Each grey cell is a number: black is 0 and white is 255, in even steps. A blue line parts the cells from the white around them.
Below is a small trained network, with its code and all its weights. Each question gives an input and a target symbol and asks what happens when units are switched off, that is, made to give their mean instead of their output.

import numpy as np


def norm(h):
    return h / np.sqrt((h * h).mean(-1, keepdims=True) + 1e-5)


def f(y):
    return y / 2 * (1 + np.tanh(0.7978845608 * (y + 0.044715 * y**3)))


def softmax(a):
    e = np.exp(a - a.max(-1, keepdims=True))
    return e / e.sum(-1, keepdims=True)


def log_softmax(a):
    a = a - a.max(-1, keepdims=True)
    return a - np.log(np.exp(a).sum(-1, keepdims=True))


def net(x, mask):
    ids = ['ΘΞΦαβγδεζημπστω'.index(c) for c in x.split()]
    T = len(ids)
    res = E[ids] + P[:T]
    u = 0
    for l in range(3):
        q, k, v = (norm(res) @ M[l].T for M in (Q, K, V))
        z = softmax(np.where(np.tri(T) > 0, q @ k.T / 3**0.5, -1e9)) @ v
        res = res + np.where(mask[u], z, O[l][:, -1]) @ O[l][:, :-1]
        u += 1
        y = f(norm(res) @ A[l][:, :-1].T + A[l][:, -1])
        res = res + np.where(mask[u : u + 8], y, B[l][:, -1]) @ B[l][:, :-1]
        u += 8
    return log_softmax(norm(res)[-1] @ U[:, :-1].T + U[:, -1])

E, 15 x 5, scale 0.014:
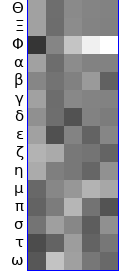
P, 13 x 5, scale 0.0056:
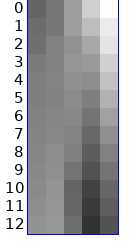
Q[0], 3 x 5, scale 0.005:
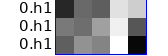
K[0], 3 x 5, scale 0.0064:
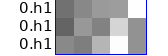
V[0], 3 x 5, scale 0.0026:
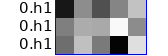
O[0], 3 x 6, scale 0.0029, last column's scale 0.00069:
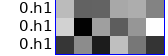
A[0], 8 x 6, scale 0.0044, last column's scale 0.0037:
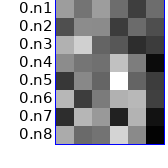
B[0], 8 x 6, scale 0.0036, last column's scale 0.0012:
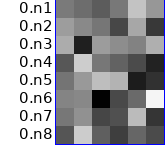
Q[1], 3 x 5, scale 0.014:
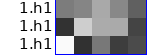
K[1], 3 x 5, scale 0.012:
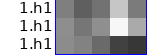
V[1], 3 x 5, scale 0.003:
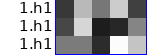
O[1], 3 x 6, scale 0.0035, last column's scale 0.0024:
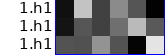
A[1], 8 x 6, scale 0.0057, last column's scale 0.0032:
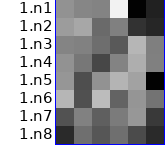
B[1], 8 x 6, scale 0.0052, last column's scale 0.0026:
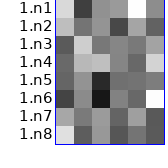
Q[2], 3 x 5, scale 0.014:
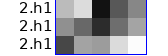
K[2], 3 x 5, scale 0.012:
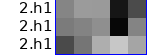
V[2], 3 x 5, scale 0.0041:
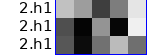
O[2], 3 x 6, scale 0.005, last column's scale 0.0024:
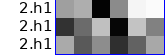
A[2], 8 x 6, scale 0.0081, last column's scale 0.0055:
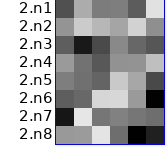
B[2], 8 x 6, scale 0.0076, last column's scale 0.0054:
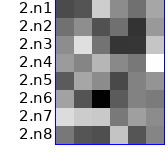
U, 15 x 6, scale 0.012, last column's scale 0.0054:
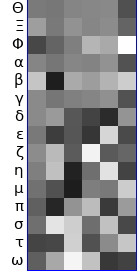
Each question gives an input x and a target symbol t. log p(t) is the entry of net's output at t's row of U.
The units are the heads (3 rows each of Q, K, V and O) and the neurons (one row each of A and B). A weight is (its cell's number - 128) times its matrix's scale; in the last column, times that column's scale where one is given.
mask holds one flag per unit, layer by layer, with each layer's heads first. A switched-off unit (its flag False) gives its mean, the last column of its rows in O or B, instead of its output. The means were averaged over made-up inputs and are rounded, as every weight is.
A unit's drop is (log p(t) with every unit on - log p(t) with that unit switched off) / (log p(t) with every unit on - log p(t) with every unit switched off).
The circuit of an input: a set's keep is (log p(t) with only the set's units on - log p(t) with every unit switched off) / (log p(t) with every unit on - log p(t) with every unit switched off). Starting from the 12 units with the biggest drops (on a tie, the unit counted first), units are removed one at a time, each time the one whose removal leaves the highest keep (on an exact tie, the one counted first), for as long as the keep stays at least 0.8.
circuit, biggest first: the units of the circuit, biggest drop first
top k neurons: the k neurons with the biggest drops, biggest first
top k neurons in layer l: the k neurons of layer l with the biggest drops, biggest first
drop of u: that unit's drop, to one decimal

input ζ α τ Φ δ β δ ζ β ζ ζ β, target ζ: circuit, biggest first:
[2.h1]
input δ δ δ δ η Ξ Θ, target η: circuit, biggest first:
[2.h1, 1.n6]
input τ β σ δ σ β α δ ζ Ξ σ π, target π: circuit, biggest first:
[2.n8, 2.n3]
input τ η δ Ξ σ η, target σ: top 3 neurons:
[2.n7, 1.n3, 1.n4]
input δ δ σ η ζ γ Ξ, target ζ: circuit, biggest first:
[2.h1, 1.n6]
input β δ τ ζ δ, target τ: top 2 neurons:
[0.n3, 1.n4]
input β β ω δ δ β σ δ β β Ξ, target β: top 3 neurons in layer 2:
[2.n3, 2.n2, 2.n4]
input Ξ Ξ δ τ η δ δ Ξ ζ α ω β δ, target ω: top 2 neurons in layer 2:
[2.n1, 2.n2]
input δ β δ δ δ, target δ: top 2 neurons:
[1.n1, 2.n3]
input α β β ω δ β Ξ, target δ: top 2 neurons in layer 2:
[2.n3, 2.n7]
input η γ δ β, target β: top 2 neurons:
[1.n1, 0.n5]
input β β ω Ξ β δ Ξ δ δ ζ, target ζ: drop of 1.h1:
0.2
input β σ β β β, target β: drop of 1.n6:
-0.1
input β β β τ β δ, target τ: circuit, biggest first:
[2.h1]
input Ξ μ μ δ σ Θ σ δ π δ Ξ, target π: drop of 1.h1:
1.0
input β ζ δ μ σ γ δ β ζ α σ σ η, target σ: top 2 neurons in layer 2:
[2.n7, 2.n1]
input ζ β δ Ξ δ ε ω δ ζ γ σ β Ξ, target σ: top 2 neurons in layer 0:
[0.n1, 0.n3]
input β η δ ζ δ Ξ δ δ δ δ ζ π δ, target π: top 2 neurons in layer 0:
[0.n3, 0.n2]
